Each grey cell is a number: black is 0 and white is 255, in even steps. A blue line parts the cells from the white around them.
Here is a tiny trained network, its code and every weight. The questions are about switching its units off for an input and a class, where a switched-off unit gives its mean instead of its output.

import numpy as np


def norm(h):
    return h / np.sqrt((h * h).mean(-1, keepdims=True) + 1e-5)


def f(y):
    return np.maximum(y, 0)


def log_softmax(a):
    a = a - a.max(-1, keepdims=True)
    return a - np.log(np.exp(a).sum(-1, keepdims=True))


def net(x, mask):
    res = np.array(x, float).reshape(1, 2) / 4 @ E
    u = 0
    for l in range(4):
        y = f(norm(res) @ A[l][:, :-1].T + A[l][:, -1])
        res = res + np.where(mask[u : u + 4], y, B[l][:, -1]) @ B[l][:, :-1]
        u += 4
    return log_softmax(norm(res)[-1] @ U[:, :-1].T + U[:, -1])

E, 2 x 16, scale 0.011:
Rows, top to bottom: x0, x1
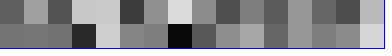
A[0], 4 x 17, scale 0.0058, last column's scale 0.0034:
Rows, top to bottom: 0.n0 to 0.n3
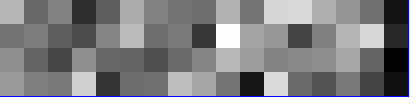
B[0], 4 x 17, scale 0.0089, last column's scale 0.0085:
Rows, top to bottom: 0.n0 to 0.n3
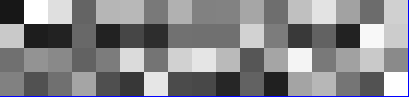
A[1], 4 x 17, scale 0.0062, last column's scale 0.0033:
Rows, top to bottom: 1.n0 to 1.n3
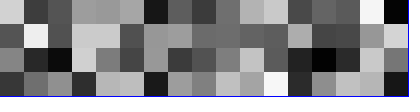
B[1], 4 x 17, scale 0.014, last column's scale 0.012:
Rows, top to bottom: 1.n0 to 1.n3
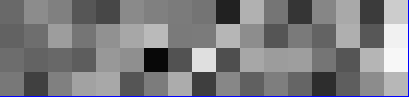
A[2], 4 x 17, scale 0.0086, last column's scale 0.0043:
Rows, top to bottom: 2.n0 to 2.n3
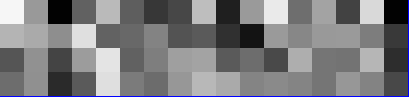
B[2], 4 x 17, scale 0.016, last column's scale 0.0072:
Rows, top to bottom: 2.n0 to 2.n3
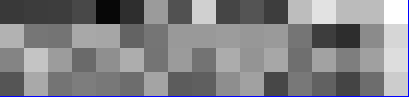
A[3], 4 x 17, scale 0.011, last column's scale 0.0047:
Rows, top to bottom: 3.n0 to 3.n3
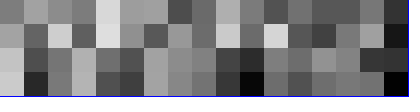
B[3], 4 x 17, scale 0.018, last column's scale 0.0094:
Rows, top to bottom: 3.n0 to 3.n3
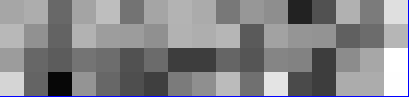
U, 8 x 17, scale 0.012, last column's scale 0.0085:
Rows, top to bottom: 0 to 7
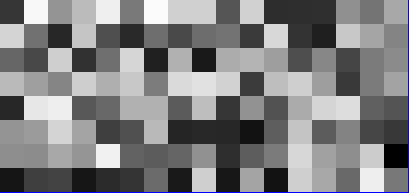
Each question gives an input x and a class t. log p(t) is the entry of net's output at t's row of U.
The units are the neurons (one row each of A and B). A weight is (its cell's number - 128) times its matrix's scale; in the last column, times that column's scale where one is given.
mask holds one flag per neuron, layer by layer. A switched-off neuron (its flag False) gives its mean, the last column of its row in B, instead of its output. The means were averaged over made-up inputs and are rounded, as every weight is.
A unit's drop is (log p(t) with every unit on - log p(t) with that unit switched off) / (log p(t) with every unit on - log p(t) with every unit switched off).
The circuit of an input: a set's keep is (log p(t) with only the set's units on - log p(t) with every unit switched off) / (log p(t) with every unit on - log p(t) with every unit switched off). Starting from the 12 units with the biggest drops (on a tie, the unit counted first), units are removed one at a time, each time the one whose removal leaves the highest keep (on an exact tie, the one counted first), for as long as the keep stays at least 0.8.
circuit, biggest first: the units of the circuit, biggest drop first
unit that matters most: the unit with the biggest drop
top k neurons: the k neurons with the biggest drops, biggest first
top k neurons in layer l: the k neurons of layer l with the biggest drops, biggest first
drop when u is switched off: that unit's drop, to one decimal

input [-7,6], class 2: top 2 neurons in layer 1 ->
1.n2, 1.n3
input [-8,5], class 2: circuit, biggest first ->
2.n0, 3.n3
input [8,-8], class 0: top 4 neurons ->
2.n2, 1.n0, 2.n0, 3.n3
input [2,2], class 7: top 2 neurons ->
0.n0, 1.n2
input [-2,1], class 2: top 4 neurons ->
0.n0, 1.n2, 0.n1, 0.n3
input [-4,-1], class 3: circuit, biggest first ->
2.n0, 1.n0, 0.n3, 3.n1
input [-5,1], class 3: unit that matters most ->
1.n2
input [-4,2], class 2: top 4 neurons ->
0.n0, 1.n2, 0.n1, 2.n0
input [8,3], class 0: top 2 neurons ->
1.n1, 0.n1
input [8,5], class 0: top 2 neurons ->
1.n1, 0.n1
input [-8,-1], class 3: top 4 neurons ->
2.n0, 0.n3, 3.n1, 0.n0
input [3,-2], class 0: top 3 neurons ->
0.n1, 2.n0, 1.n0
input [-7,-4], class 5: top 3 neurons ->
0.n0, 1.n2, 3.n3
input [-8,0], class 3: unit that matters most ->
2.n0
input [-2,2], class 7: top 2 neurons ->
0.n1, 1.n1
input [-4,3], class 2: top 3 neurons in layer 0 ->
0.n0, 0.n3, 0.n1
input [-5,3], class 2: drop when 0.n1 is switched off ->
1.1
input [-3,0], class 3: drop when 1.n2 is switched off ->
1.0
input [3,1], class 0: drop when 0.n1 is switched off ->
1.9
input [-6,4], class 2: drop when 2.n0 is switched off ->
0.5
